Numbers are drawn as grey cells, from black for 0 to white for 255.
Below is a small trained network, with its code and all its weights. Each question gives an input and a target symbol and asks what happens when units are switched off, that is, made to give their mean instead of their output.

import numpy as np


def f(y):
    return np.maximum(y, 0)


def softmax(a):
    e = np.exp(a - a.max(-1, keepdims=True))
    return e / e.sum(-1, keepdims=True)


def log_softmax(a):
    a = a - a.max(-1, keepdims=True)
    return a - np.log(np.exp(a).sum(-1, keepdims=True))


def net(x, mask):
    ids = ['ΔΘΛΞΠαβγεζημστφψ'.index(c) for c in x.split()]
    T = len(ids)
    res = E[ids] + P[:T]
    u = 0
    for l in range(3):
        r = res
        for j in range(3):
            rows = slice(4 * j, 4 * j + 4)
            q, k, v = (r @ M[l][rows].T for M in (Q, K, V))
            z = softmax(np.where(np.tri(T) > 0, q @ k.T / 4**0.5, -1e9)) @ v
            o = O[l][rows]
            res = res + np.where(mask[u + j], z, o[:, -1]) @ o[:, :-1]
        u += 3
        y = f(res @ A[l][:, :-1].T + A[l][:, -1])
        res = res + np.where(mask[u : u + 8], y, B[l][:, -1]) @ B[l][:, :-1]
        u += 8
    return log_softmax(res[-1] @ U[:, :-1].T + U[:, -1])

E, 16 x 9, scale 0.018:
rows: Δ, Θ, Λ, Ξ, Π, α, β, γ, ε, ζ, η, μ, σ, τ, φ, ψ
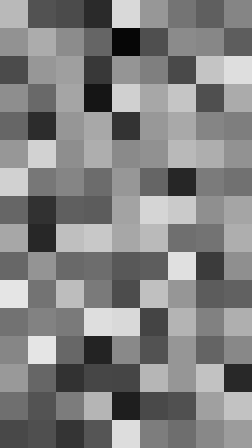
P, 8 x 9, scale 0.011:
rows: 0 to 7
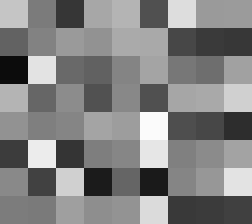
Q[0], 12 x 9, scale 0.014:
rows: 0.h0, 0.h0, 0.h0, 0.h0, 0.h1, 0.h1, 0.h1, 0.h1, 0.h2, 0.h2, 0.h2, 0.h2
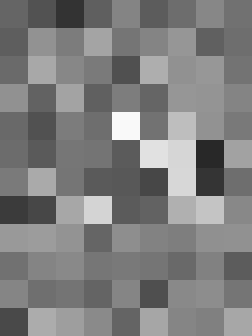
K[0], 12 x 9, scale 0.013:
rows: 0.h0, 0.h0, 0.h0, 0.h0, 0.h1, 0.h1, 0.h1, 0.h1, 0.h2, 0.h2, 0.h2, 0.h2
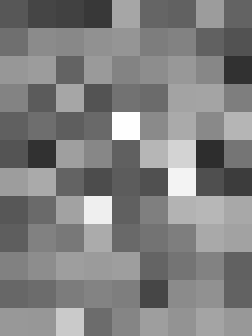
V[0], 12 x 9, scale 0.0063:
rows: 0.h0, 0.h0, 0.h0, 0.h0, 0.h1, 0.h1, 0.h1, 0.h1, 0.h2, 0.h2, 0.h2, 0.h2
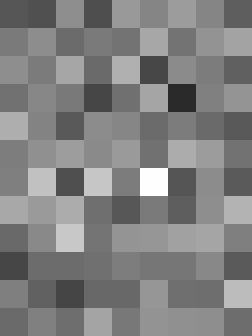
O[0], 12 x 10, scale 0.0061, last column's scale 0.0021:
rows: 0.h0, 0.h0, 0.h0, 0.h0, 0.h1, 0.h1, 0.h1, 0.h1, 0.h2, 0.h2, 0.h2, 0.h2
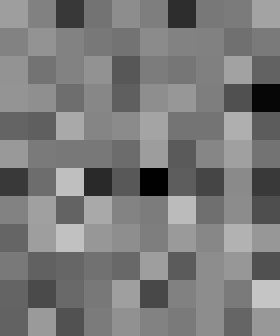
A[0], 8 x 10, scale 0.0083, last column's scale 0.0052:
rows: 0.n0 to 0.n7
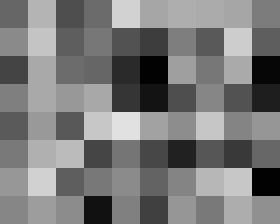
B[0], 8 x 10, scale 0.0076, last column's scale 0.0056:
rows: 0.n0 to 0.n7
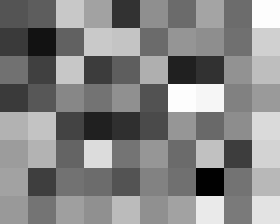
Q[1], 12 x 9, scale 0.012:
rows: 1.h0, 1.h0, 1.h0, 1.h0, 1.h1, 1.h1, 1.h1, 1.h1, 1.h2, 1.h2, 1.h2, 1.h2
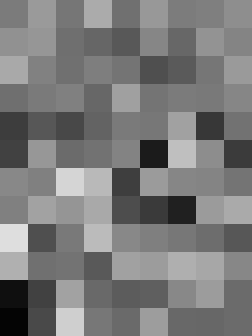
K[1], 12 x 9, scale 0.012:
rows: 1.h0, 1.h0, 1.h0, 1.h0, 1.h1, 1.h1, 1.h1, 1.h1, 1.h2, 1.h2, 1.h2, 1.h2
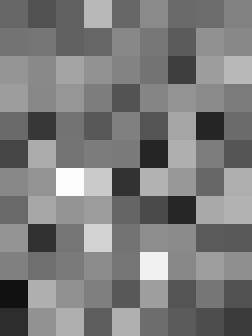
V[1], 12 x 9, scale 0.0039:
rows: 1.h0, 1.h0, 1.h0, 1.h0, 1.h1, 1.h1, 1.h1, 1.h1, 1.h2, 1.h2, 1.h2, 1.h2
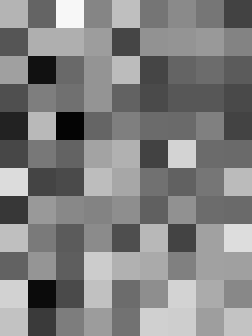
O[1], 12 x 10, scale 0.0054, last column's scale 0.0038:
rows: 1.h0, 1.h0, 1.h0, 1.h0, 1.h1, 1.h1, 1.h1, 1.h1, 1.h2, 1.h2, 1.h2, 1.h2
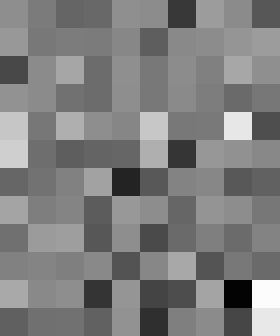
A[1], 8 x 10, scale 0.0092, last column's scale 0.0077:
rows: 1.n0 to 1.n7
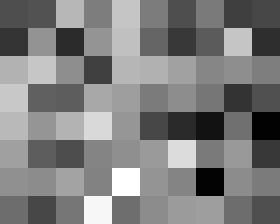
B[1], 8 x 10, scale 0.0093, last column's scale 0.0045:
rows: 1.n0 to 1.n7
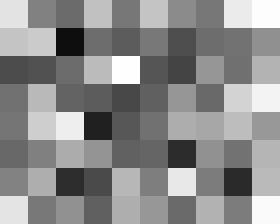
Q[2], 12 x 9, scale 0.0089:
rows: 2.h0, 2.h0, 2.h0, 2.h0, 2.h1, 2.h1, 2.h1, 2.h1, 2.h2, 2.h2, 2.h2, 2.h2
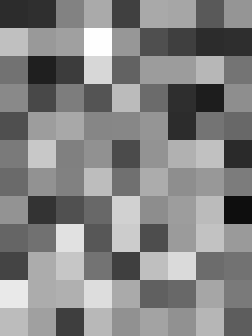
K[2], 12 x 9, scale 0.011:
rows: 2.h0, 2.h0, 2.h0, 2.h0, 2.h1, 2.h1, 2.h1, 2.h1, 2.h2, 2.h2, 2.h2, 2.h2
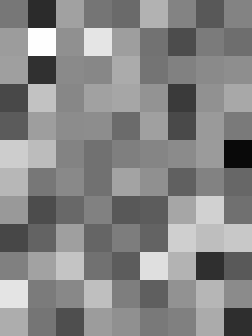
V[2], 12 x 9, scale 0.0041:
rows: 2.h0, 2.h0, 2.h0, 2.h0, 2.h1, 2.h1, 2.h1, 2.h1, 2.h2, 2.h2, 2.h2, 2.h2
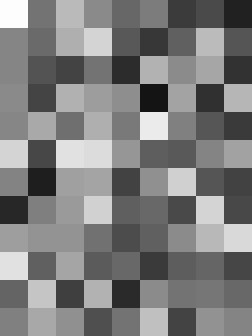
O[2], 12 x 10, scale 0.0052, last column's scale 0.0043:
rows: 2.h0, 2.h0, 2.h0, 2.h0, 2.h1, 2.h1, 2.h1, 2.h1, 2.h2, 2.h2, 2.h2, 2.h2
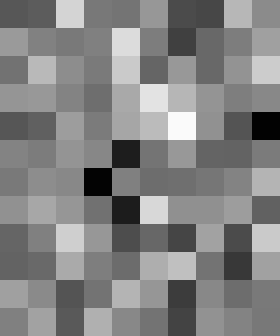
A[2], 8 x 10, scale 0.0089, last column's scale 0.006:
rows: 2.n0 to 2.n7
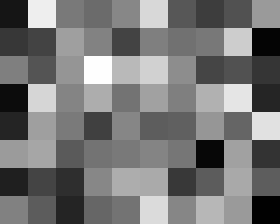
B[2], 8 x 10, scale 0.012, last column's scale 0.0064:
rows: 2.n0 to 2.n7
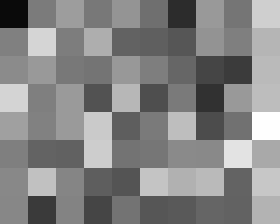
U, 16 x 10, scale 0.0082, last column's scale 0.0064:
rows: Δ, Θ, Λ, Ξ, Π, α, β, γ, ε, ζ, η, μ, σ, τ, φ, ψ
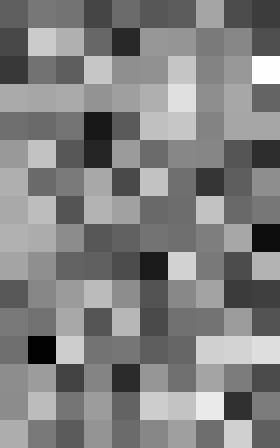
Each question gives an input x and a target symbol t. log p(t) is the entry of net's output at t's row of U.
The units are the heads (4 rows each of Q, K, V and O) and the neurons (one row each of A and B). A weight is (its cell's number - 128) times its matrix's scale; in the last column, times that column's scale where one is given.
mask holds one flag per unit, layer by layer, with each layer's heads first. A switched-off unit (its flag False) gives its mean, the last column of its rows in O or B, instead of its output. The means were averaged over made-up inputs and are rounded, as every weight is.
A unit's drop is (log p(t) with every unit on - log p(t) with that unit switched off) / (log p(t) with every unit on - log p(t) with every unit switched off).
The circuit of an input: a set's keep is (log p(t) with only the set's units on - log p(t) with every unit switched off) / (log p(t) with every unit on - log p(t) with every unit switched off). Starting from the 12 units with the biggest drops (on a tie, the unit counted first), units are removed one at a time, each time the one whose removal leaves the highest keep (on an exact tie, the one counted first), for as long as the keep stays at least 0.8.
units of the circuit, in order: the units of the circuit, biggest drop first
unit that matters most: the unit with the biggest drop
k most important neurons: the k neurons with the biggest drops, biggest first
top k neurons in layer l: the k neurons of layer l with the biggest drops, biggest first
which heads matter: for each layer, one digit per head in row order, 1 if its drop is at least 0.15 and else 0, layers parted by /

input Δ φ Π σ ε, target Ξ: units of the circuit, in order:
1.n4, 1.n0, 1.n6
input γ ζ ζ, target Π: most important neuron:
0.n2
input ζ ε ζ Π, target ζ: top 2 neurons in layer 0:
0.n0, 0.n1
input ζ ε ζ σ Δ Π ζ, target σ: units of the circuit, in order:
0.n7, 0.n1
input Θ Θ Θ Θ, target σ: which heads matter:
000 / 000 / 000
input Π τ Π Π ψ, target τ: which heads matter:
010 / 000 / 000
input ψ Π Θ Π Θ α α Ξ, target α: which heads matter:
000 / 000 / 000
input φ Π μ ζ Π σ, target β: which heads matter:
010 / 000 / 000
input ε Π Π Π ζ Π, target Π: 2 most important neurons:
2.n6, 1.n6
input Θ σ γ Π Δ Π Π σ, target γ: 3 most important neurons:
0.n5, 1.n0, 0.n7
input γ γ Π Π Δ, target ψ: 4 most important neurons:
1.n0, 2.n5, 1.n3, 1.n6
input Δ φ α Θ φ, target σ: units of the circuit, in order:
1.n7, 0.n3, 0.h1
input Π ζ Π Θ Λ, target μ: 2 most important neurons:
2.n3, 2.n0
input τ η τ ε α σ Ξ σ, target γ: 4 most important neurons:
0.n5, 1.n0, 0.n7, 1.n2
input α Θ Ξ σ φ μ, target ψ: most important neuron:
0.n4
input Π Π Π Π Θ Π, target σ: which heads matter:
100 / 001 / 010
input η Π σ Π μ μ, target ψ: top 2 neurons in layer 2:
2.n5, 2.n3
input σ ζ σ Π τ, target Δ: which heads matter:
010 / 000 / 000
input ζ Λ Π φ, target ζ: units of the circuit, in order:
0.h1, 1.h2, 2.n0
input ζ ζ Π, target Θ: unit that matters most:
0.h1
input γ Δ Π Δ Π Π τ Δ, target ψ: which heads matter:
000 / 000 / 000
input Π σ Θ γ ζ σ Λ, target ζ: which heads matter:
010 / 000 / 000
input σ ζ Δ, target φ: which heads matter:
000 / 000 / 000
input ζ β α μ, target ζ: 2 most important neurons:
0.n4, 0.n6
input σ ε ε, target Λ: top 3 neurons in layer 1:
1.n6, 1.n1, 1.n7
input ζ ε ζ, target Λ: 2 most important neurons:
1.n0, 1.n3
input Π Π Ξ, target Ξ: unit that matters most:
0.n0
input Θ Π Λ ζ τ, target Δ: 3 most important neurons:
2.n0, 2.n7, 0.n5
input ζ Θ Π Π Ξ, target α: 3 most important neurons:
1.n6, 1.n2, 2.n2
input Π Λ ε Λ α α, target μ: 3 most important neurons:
0.n0, 2.n3, 2.n0
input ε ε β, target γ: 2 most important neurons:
0.n5, 1.n0
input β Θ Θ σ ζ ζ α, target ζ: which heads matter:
010 / 011 / 000
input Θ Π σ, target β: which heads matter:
000 / 000 / 000
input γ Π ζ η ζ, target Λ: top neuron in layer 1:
1.n6
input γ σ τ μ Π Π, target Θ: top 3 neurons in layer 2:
2.n6, 2.n0, 2.n1
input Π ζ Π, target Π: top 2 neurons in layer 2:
2.n6, 2.n7
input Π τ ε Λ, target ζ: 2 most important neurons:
0.n4, 0.n0
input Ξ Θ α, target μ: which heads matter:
000 / 011 / 000
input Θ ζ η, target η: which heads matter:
000 / 000 / 000
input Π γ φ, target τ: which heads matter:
000 / 000 / 000
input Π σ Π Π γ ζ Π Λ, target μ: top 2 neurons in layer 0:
0.n5, 0.n1
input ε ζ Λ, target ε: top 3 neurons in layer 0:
0.n0, 0.n7, 0.n2
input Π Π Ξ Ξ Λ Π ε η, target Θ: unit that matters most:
1.n4
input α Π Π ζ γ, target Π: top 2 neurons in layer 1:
1.n6, 1.n0
